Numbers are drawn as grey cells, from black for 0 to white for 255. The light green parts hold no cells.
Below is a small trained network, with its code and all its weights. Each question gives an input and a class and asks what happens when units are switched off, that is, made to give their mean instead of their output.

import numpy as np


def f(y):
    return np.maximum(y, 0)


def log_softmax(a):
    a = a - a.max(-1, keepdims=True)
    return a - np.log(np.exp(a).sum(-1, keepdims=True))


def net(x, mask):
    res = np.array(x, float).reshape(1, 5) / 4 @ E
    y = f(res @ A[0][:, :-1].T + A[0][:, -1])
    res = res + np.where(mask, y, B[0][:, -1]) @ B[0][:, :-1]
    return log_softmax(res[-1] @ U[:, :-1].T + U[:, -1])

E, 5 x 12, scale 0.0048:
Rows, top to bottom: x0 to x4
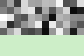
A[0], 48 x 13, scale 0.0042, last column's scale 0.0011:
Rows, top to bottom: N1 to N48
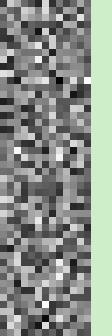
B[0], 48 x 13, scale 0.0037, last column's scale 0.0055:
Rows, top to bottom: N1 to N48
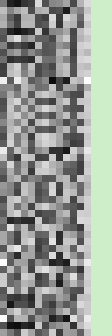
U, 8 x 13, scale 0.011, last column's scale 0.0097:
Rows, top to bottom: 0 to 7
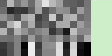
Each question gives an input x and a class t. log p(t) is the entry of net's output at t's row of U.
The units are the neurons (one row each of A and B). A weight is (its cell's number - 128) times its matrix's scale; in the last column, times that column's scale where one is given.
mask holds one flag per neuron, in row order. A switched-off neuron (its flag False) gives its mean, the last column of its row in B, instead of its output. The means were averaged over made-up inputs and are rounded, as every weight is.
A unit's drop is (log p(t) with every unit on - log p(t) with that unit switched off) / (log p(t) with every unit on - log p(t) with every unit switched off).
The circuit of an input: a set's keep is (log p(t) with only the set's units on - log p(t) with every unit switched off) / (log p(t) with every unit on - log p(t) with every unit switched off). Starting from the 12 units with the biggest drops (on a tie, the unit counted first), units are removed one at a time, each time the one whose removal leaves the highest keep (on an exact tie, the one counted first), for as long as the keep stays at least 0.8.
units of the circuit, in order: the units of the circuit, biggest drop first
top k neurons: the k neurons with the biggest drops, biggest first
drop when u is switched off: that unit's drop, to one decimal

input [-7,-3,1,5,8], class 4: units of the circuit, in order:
(N46, N22)
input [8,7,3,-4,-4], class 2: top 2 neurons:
(N3, N35)
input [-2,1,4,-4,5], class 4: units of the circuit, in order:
(N38, N46)
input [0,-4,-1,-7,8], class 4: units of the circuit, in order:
(N38)
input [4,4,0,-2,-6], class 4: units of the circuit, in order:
(N12, N2)
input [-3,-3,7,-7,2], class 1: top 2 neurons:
(N47, N1)
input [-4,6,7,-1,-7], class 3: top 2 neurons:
(N31, N11)
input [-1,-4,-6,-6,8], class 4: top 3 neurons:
(N38, N46, N22)
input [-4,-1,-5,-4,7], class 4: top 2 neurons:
(N38, N46)
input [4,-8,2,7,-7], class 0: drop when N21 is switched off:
0.2
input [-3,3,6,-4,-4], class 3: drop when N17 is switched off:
-0.1
